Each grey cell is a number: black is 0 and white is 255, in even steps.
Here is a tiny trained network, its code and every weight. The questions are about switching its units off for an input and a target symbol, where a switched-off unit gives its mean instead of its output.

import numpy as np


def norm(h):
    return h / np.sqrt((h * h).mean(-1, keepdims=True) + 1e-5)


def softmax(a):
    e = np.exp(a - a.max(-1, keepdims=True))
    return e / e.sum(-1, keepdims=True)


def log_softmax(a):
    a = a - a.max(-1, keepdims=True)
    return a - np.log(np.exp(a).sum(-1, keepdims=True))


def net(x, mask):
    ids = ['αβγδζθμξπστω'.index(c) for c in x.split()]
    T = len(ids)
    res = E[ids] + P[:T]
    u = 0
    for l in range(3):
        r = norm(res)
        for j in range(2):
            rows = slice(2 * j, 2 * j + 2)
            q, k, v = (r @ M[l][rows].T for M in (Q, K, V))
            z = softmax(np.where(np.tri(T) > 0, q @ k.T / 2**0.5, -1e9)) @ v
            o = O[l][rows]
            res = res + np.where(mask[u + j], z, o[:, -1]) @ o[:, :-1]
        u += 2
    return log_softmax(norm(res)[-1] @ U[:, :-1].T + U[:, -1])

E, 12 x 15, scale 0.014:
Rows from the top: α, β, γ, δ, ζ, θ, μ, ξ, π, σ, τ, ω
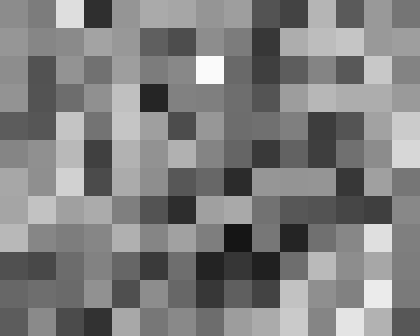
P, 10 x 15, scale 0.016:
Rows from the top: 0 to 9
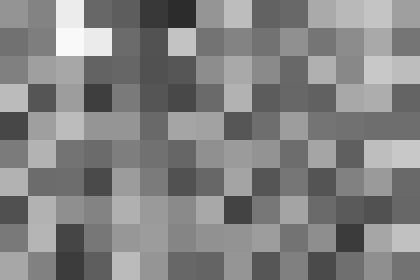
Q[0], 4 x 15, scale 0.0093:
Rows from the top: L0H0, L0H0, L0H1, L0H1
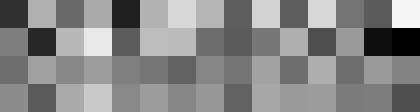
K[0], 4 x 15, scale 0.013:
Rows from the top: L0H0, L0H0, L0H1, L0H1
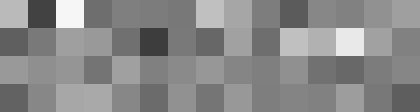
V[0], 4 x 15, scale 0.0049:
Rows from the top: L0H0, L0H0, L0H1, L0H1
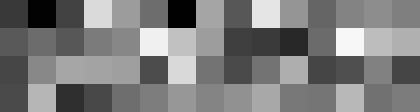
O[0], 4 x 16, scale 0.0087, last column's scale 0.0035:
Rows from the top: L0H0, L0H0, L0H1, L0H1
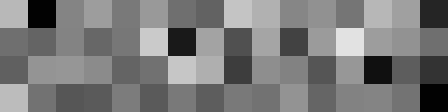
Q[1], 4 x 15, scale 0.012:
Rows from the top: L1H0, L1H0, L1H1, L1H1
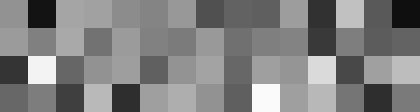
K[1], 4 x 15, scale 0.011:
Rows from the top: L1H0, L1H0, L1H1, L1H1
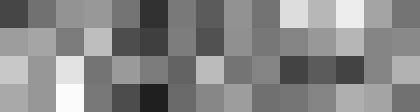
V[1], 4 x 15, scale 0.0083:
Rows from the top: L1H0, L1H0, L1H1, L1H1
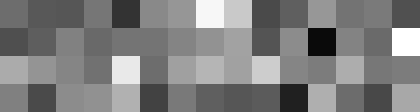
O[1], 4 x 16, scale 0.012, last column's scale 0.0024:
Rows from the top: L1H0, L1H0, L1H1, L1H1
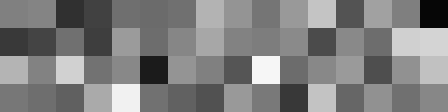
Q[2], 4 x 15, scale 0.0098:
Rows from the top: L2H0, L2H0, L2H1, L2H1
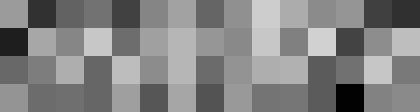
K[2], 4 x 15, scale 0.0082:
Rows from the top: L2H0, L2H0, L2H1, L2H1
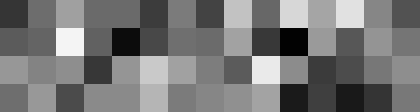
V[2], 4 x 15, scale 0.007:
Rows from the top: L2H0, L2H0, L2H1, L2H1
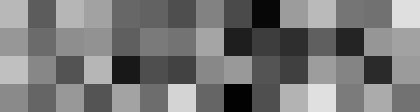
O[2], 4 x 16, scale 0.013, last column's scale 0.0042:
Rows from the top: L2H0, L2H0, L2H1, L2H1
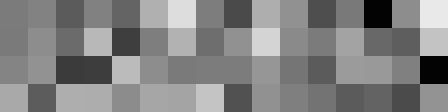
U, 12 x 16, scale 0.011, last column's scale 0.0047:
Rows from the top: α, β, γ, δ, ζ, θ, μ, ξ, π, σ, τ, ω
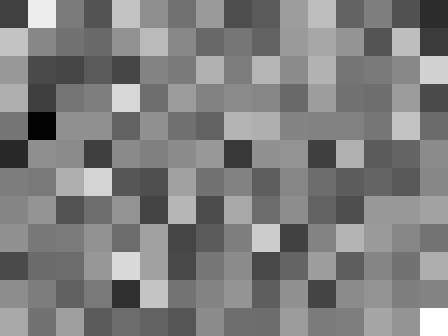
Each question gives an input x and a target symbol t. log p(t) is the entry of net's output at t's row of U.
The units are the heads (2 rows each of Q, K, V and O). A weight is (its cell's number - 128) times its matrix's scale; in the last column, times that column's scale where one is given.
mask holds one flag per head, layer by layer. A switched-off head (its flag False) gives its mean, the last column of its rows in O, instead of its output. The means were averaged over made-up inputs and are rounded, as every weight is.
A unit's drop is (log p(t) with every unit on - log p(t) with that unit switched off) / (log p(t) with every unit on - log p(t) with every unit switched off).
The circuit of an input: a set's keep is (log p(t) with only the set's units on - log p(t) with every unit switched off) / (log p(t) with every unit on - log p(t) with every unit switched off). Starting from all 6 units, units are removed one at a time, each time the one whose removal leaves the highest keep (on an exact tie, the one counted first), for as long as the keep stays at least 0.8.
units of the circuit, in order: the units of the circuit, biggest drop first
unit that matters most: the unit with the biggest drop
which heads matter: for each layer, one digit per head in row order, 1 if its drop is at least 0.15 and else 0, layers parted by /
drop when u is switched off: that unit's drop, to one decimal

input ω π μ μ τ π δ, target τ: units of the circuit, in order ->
L1H1
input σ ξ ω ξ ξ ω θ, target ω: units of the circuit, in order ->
L2H0; L1H1
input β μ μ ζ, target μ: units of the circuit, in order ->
L0H0; L2H1
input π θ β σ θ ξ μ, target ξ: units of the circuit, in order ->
L2H1; L0H0
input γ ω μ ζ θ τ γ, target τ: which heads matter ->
00 / 01 / 00
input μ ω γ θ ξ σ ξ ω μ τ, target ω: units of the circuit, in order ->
L2H0; L1H1
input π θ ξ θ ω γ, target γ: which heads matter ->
00 / 10 / 10
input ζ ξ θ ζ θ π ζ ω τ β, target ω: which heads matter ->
10 / 01 / 10
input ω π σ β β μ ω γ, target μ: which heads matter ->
00 / 00 / 10
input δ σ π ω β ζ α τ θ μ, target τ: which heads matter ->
10 / 01 / 00
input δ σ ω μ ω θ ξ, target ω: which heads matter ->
00 / 01 / 10
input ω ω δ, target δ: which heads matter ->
00 / 01 / 10
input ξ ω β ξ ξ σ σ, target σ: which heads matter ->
00 / 01 / 00
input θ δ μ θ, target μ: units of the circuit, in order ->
L0H0; L2H1
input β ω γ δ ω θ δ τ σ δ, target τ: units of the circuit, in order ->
L1H1; L0H0
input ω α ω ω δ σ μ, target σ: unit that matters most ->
L1H1
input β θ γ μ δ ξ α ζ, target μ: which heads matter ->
00 / 00 / 01
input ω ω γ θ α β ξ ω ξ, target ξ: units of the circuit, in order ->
L0H0; L2H1
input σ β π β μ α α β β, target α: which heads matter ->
10 / 00 / 00
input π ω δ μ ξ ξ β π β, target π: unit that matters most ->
L0H0
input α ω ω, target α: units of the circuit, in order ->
L0H0; L1H0
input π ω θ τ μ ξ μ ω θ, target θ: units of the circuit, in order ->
L0H0; L1H0
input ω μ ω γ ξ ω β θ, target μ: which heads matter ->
00 / 00 / 01
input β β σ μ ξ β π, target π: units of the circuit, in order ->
L2H0; L0H0
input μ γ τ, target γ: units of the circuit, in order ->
L1H0; L2H0
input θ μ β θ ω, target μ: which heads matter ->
00 / 00 / 01
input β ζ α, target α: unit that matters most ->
L0H0
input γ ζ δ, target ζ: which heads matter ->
10 / 10 / 00
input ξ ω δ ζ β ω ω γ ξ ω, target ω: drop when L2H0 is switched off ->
0.4
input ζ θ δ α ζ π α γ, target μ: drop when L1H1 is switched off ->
0.2
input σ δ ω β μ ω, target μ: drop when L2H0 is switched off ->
0.0
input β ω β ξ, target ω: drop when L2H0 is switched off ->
0.3
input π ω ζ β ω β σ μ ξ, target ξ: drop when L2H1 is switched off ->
0.3
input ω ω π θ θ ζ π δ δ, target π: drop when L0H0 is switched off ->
0.6
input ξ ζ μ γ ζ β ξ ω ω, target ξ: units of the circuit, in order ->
L0H0
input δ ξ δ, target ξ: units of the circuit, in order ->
L0H0; L2H1
